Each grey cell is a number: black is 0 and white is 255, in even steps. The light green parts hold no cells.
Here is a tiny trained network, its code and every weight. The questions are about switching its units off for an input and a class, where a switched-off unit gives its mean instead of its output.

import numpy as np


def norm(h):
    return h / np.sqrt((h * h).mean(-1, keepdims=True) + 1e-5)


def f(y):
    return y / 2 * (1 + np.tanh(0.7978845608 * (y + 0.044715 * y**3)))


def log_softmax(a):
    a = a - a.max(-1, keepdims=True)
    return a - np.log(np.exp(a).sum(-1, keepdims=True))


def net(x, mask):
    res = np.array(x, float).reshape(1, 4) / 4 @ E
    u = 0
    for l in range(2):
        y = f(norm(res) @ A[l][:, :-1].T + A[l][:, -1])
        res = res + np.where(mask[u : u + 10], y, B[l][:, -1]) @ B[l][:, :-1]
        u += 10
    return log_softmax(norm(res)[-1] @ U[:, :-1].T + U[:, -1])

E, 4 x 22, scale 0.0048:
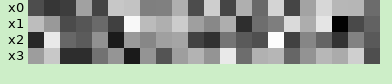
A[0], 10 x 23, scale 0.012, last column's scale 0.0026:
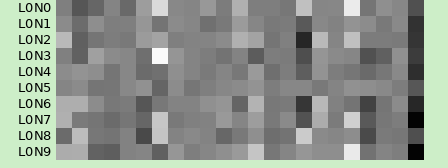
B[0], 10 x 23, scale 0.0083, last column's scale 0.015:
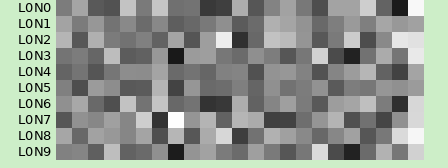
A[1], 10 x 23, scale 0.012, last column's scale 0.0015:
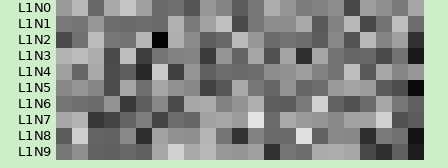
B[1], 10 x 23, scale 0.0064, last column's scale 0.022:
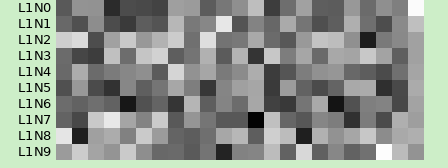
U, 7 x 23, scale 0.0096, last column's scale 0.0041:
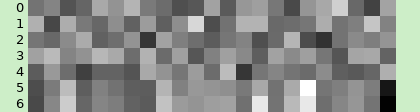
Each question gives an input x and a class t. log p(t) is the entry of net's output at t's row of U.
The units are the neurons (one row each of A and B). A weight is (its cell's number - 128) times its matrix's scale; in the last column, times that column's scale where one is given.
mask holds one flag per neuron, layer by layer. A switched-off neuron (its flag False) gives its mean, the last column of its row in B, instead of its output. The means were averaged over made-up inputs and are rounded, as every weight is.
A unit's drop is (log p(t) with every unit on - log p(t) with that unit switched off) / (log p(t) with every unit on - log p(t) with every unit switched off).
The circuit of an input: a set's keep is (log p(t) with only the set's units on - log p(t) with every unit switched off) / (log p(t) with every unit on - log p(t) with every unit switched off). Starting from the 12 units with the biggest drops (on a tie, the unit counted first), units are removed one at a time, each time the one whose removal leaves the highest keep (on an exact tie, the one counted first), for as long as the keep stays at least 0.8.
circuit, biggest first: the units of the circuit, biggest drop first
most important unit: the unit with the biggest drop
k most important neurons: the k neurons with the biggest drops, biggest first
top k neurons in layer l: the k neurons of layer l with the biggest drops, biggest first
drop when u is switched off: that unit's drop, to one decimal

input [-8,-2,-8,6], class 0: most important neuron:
(L0N6)
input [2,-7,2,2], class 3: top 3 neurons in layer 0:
(L0N3 L0N0 L0N9)
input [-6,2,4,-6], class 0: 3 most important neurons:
(L0N6 L0N9 L0N4)
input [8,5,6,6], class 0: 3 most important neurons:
(L0N0 L0N2 L0N3)
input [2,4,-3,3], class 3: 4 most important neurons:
(L0N3 L0N8 L0N0 L0N2)
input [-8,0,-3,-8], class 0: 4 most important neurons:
(L0N6 L0N9 L0N4 L1N3)
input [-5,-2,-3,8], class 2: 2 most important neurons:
(L0N9 L0N0)
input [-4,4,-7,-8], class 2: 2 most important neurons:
(L0N3 L0N8)
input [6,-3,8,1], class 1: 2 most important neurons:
(L0N8 L0N6)
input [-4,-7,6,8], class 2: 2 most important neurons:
(L0N8 L0N2)
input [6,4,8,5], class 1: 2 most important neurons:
(L0N8 L0N6)
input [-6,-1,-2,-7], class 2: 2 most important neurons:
(L0N3 L0N0)
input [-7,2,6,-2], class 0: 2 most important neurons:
(L0N6 L0N2)
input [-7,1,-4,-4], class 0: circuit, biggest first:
(L0N6)
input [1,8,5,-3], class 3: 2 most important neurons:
(L0N7 L0N8)
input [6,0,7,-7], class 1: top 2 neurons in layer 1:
(L1N8 L1N6)
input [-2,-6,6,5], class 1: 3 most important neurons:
(L0N0 L0N6 L0N3)
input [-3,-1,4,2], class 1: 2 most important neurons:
(L0N8 L0N0)
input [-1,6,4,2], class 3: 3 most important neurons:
(L0N7 L0N8 L0N2)
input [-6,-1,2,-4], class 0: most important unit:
L0N6
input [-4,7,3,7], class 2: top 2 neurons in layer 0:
(L0N9 L0N0)
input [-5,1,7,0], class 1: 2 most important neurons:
(L0N8 L0N0)
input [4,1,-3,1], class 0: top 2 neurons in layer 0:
(L0N0 L0N8)
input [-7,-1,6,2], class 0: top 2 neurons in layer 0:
(L0N6 L0N2)
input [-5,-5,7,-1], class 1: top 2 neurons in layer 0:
(L0N0 L0N7)
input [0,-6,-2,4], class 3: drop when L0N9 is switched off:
1.3
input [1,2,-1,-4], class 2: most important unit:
L0N3
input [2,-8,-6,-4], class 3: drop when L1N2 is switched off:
0.5
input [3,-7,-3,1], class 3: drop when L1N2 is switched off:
0.3
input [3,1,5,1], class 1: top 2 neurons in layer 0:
(L0N8 L0N6)
